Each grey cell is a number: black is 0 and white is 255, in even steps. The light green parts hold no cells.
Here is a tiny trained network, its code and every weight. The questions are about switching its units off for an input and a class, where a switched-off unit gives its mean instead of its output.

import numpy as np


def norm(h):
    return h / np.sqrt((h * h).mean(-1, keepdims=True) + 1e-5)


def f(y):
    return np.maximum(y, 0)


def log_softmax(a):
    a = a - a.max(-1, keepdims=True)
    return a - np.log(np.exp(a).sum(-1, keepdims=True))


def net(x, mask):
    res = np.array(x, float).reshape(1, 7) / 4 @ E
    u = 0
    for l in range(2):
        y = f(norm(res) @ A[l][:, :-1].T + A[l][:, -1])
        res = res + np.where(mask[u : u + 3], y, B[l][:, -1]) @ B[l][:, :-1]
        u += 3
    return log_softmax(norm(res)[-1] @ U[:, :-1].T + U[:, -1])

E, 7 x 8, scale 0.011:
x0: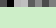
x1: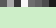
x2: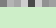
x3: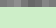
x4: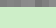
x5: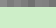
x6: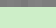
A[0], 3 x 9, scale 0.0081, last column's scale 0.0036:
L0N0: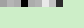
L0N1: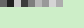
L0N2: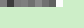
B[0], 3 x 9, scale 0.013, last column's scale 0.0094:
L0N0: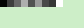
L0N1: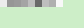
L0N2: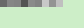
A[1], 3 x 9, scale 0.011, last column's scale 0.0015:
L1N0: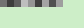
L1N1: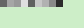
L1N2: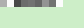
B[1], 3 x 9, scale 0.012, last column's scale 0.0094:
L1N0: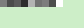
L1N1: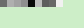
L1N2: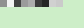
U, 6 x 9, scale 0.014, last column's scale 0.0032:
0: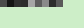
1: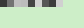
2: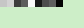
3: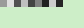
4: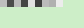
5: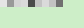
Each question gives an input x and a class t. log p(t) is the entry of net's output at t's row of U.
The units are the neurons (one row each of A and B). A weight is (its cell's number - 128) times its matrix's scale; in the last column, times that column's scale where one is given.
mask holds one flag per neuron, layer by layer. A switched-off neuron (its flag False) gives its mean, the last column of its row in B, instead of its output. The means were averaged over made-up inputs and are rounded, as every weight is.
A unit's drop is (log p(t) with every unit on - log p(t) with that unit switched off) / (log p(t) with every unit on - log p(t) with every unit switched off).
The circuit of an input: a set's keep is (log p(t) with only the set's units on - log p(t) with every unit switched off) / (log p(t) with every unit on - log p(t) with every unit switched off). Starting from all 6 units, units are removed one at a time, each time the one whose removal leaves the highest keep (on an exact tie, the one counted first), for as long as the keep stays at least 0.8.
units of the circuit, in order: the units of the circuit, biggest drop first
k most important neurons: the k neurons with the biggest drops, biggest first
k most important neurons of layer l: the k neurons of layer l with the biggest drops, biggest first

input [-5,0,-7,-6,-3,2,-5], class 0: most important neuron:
[L0N1]
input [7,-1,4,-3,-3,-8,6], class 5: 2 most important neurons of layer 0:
[L0N0 L0N1]
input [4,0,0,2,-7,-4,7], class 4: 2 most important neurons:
[L0N0 L1N1]
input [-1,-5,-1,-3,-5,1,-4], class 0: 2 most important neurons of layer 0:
[L0N0 L0N1]
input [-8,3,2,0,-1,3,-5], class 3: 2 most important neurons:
[L1N0 L0N1]
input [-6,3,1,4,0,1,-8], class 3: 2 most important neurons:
[L1N0 L0N1]
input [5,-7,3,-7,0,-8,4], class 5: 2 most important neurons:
[L0N1 L1N0]
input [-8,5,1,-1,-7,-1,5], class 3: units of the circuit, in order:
[L1N0 L0N1]
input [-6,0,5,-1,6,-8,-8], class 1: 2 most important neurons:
[L0N0 L0N1]
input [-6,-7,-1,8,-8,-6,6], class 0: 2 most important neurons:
[L0N0 L1N1]
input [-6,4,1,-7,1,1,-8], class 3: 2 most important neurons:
[L1N0 L0N1]
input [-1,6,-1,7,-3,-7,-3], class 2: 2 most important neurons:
[L0N0 L1N2]
